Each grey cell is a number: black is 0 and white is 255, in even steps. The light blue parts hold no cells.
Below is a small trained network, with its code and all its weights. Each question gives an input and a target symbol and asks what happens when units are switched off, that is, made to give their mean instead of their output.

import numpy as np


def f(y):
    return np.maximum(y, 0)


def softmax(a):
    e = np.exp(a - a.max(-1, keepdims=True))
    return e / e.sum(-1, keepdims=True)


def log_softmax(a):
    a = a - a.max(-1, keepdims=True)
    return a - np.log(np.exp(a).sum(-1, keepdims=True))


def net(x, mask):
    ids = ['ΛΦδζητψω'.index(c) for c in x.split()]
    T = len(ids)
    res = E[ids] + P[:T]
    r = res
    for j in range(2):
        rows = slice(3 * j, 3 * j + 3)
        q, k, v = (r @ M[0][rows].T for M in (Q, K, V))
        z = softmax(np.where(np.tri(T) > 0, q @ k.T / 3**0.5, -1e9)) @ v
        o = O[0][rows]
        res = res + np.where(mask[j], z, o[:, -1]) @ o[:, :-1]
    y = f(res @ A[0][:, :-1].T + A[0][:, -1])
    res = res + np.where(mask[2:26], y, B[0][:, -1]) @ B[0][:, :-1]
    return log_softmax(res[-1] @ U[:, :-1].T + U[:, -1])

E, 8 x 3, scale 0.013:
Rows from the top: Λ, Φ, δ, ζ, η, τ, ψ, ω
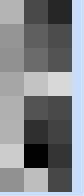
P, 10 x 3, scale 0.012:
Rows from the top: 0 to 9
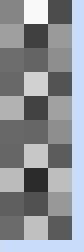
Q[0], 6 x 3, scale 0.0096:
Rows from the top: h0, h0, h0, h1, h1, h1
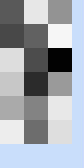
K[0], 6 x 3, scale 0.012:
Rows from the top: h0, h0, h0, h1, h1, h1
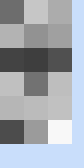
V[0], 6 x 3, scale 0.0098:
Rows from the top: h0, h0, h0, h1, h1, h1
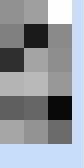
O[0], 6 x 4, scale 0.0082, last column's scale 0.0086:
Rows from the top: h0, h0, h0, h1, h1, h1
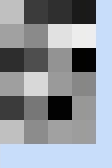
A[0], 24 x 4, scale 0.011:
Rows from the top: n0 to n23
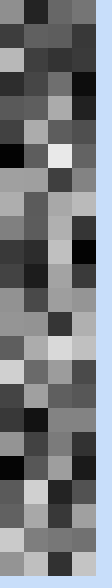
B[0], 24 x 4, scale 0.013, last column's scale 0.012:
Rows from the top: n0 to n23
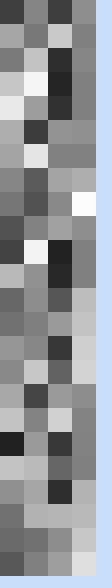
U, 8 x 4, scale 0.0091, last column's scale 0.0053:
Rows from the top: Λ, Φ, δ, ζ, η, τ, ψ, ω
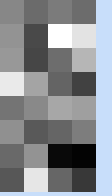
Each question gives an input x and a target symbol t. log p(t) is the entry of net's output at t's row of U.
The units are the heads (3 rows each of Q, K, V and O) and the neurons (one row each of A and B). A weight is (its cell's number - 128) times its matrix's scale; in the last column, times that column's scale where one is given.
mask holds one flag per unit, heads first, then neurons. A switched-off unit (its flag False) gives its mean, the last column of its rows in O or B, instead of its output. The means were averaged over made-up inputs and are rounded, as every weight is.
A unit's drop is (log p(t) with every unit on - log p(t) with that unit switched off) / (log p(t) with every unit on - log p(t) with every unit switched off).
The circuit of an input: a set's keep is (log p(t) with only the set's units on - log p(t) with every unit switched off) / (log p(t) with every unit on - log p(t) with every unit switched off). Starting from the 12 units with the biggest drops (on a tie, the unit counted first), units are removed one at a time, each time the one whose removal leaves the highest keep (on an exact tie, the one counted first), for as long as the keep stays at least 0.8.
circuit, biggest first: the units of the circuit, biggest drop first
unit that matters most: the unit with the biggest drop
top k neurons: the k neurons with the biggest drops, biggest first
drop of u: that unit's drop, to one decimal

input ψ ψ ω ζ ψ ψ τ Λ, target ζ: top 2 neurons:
[n15; n14]
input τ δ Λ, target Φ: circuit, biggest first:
[n14; n20]
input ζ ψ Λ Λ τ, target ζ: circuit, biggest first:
[h1; n14; h0]
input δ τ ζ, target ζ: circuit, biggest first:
[h1; n14]
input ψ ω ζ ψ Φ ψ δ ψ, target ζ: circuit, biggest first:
[n15; h1]
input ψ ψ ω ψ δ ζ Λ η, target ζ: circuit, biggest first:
[n14; n15; h1]
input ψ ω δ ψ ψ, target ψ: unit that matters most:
h1
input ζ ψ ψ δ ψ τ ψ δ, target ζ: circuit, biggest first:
[n14; h1; h0]
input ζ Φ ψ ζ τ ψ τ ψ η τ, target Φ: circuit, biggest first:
[n15; n20]
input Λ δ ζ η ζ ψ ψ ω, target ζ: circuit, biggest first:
[n14; h1]
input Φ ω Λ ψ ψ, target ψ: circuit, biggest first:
[n0; n2]
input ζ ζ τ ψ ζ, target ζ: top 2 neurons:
[n15; n23]
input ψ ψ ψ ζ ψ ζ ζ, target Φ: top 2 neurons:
[n15; n20]
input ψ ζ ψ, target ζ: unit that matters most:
n14
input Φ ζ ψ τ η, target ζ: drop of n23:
0.2
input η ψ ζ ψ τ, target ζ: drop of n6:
0.0
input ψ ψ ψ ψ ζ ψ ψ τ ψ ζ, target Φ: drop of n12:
0.2
